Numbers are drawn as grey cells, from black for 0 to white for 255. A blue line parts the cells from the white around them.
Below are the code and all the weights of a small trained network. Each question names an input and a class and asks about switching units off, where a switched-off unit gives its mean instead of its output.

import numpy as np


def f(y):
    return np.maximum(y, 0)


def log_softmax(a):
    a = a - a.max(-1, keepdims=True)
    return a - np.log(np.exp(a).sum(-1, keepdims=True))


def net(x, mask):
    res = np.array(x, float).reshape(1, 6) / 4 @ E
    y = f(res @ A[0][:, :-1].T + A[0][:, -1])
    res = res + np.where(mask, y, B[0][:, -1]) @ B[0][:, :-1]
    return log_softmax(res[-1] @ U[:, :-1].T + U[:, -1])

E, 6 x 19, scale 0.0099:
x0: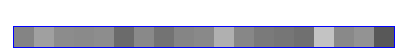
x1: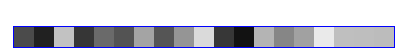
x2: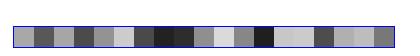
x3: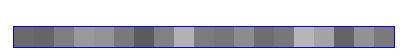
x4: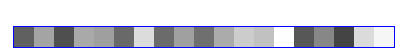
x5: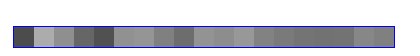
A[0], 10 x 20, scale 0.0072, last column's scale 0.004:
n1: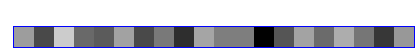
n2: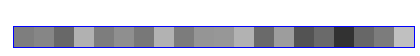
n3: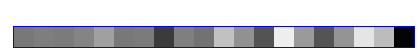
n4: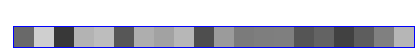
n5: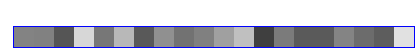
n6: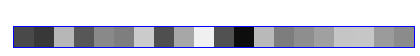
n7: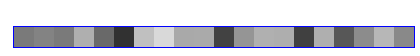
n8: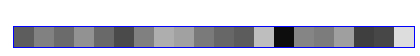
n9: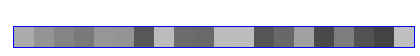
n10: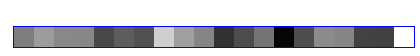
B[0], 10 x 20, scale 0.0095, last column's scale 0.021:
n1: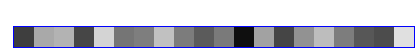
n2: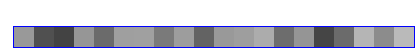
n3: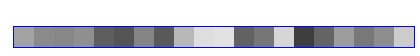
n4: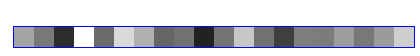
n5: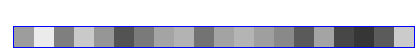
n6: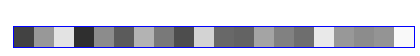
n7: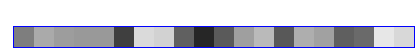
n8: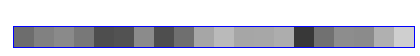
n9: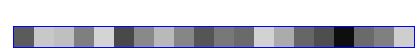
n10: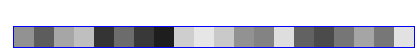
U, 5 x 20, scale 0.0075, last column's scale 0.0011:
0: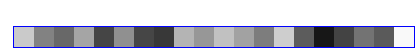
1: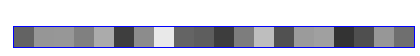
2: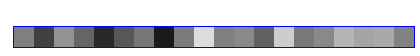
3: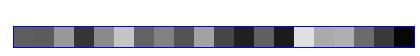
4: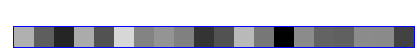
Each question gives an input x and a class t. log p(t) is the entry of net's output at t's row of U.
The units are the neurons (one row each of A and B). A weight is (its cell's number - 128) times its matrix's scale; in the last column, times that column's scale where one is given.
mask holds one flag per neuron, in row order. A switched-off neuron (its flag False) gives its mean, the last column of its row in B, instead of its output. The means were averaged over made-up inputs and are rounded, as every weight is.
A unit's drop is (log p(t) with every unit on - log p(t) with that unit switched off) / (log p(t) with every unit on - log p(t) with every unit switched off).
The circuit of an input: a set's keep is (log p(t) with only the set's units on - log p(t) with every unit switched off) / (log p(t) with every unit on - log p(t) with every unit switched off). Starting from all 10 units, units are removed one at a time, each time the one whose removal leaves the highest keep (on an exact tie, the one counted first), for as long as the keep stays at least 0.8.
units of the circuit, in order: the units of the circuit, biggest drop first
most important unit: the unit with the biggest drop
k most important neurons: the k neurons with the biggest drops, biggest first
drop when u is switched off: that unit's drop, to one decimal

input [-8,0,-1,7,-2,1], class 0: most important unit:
n6
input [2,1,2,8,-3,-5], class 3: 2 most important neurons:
n7; n5
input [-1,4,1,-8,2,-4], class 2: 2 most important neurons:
n1; n9
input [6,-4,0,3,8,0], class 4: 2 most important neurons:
n4; n10
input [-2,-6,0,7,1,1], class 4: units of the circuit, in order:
n10; n4; n6
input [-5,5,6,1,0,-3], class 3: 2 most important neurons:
n10; n1
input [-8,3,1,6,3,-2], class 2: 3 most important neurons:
n1; n9; n5
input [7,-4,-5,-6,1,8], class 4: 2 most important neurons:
n4; n3
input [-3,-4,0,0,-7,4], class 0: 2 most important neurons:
n10; n7
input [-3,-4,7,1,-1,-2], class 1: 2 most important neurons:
n1; n10
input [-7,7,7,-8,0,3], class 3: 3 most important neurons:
n1; n10; n8
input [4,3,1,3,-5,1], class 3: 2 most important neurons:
n1; n3
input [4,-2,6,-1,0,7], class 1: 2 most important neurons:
n10; n1
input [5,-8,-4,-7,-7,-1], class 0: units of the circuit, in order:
n10
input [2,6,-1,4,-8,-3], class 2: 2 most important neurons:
n10; n8
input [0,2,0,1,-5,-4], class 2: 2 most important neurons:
n10; n8
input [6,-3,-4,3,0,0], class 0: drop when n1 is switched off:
0.1
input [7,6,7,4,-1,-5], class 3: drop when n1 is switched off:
0.3
